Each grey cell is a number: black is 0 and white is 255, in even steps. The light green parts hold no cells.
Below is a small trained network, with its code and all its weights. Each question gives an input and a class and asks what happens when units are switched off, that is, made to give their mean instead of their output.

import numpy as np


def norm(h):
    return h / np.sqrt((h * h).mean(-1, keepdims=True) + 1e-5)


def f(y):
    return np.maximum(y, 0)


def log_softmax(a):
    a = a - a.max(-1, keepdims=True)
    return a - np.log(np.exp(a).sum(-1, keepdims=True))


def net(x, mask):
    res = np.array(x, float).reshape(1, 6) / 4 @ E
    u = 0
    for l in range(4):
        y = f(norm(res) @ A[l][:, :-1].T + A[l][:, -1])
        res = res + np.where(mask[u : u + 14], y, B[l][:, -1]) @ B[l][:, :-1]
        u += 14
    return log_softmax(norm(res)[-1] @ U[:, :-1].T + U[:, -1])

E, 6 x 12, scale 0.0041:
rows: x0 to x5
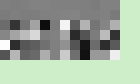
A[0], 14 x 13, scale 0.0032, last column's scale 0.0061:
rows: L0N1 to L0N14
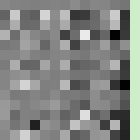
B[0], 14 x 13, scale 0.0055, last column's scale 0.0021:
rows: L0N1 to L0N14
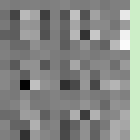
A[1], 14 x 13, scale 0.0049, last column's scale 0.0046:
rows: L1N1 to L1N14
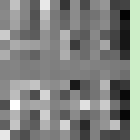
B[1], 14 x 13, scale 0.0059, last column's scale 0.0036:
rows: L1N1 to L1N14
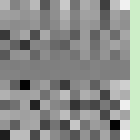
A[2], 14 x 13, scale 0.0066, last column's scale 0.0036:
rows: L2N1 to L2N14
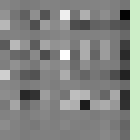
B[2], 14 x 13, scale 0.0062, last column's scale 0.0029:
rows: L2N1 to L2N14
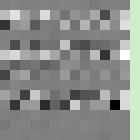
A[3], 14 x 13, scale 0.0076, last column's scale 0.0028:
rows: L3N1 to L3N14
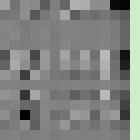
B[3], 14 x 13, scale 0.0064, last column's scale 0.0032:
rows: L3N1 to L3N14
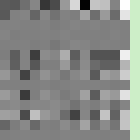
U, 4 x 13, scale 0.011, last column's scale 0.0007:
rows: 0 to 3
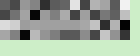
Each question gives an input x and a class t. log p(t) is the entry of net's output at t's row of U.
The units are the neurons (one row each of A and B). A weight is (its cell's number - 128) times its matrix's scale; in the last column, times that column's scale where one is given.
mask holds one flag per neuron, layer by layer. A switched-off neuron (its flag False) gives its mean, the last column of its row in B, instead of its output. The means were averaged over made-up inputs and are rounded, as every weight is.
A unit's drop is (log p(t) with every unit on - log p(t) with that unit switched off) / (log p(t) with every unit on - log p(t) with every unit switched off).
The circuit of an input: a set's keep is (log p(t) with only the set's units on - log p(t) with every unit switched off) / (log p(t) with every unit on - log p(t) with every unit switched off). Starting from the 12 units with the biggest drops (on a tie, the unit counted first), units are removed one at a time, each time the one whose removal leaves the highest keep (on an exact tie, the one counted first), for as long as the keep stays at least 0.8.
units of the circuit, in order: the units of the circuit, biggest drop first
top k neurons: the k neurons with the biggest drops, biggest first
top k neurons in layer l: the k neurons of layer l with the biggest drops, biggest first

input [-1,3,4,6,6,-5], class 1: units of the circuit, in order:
[L1N14]
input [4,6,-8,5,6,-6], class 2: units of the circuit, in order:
[L1N1, L1N10]
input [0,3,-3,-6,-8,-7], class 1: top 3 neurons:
[L1N11, L1N13, L2N11]
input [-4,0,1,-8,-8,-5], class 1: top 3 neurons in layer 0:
[L0N5, L0N9, L0N14]
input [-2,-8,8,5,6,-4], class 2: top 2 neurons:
[L2N6, L1N11]
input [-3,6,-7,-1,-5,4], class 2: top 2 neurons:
[L1N1, L1N14]
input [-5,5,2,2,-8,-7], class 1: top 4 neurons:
[L1N11, L1N13, L2N11, L0N2]
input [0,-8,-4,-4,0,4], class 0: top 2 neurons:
[L1N9, L0N2]
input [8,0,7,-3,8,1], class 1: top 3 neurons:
[L1N14, L1N1, L2N3]
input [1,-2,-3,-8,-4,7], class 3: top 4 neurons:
[L2N10, L0N13, L0N4, L3N12]
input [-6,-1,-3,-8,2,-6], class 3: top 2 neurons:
[L2N10, L1N13]
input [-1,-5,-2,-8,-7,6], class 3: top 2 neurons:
[L2N10, L1N14]
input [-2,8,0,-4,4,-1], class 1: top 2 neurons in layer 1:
[L1N14, L1N9]
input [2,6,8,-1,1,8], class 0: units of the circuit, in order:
[L1N13]
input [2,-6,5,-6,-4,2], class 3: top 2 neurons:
[L2N10, L1N1]
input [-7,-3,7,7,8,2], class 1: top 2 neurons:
[L1N14, L1N1]
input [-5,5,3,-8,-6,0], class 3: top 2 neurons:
[L2N10, L1N14]
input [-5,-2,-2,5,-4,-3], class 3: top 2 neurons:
[L1N9, L1N14]
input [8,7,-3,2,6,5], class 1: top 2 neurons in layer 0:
[L0N4, L0N12]
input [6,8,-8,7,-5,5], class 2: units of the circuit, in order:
[L1N1]
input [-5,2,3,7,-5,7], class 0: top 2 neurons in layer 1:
[L1N13, L1N14]
